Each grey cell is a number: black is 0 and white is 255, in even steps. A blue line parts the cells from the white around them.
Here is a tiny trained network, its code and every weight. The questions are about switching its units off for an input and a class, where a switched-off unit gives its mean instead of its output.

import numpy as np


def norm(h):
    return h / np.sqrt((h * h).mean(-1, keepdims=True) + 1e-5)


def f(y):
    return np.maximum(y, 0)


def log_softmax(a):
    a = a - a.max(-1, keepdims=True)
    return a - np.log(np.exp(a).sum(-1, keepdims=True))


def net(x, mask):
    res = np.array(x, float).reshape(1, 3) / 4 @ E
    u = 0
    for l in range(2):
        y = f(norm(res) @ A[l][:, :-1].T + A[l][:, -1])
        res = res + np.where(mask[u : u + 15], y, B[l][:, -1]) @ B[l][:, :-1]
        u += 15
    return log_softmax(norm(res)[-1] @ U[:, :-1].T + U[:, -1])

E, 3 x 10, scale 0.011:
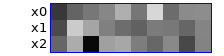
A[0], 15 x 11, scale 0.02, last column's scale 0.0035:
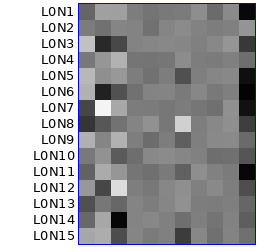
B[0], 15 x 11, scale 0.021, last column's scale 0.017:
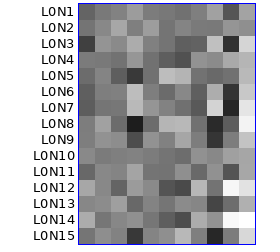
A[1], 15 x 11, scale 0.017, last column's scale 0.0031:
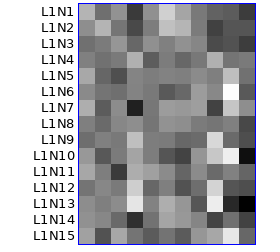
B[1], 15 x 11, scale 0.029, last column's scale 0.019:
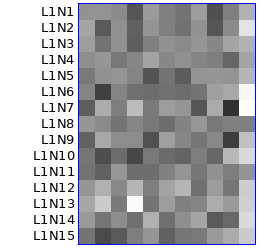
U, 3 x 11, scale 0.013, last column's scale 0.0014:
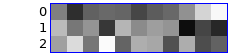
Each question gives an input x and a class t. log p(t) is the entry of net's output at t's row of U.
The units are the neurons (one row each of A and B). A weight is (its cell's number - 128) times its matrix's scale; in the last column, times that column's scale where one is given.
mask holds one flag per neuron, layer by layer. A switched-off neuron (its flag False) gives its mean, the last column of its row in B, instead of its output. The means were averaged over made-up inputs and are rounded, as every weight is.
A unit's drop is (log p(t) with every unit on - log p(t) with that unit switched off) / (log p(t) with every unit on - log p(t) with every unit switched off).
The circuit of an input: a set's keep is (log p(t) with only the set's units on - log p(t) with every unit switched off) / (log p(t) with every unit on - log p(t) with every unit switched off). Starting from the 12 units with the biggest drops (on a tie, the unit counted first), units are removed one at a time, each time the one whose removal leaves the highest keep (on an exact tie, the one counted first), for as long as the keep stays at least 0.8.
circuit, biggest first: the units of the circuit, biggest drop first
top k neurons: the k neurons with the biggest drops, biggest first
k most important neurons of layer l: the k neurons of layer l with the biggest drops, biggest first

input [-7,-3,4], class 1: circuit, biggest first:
[L0N15]
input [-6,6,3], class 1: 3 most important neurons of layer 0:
[L0N15 L0N3 L0N6]
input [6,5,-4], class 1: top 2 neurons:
[L0N8 L0N14]
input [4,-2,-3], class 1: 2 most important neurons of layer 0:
[L0N14 L0N8]
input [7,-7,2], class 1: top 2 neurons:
[L0N8 L0N7]
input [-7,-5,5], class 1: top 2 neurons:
[L0N15 L0N12]
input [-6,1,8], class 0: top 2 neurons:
[L0N14 L0N8]
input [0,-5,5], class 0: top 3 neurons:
[L0N14 L0N7 L1N10]
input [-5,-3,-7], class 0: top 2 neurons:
[L0N12 L0N8]
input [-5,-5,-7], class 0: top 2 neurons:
[L0N8 L0N12]
